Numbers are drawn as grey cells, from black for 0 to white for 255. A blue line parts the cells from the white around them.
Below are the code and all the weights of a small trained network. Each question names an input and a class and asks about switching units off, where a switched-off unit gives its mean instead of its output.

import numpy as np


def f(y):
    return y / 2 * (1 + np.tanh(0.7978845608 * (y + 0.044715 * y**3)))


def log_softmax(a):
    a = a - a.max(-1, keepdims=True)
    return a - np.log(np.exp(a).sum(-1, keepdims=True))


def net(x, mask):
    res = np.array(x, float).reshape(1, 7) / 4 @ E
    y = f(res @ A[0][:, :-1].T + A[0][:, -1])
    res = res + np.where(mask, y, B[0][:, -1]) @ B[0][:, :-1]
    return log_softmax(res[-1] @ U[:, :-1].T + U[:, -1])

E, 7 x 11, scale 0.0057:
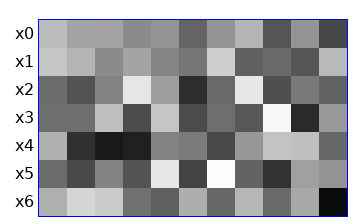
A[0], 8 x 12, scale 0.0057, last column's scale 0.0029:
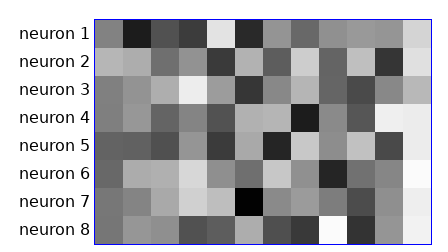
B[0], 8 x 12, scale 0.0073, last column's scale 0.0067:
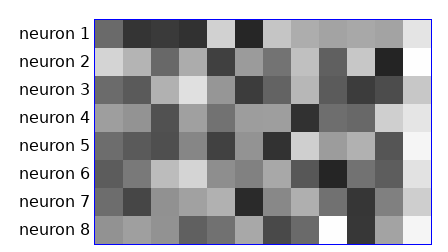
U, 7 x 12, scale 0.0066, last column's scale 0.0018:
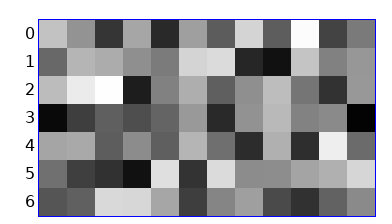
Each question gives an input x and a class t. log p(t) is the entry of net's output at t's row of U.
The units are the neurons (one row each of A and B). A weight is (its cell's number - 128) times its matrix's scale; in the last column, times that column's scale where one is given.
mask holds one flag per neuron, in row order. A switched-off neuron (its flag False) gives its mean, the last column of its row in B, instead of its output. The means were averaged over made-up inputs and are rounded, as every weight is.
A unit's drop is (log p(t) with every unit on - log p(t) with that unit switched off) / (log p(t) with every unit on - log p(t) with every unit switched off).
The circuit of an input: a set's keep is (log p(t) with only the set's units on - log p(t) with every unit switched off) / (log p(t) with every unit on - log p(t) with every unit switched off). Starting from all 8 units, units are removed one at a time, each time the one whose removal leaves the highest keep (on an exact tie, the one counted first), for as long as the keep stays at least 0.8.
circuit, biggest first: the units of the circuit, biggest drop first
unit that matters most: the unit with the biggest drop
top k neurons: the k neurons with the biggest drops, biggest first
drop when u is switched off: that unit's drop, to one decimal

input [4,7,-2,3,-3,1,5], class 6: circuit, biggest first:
[neuron 3; neuron 6]
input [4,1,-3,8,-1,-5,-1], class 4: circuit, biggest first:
[neuron 2; neuron 8]
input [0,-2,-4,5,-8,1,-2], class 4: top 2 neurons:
[neuron 4; neuron 8]
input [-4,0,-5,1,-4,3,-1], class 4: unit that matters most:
neuron 4
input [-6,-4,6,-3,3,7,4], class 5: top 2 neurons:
[neuron 1; neuron 2]
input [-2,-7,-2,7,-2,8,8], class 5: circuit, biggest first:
[neuron 1; neuron 2]
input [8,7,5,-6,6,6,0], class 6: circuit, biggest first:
[neuron 6; neuron 3]
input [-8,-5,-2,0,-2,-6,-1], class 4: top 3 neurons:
[neuron 8; neuron 1; neuron 4]
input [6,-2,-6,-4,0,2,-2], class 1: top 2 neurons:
[neuron 5; neuron 8]
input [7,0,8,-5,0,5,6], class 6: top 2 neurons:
[neuron 6; neuron 3]
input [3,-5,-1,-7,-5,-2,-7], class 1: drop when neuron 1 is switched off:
0.2
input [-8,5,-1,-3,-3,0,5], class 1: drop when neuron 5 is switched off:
0.1
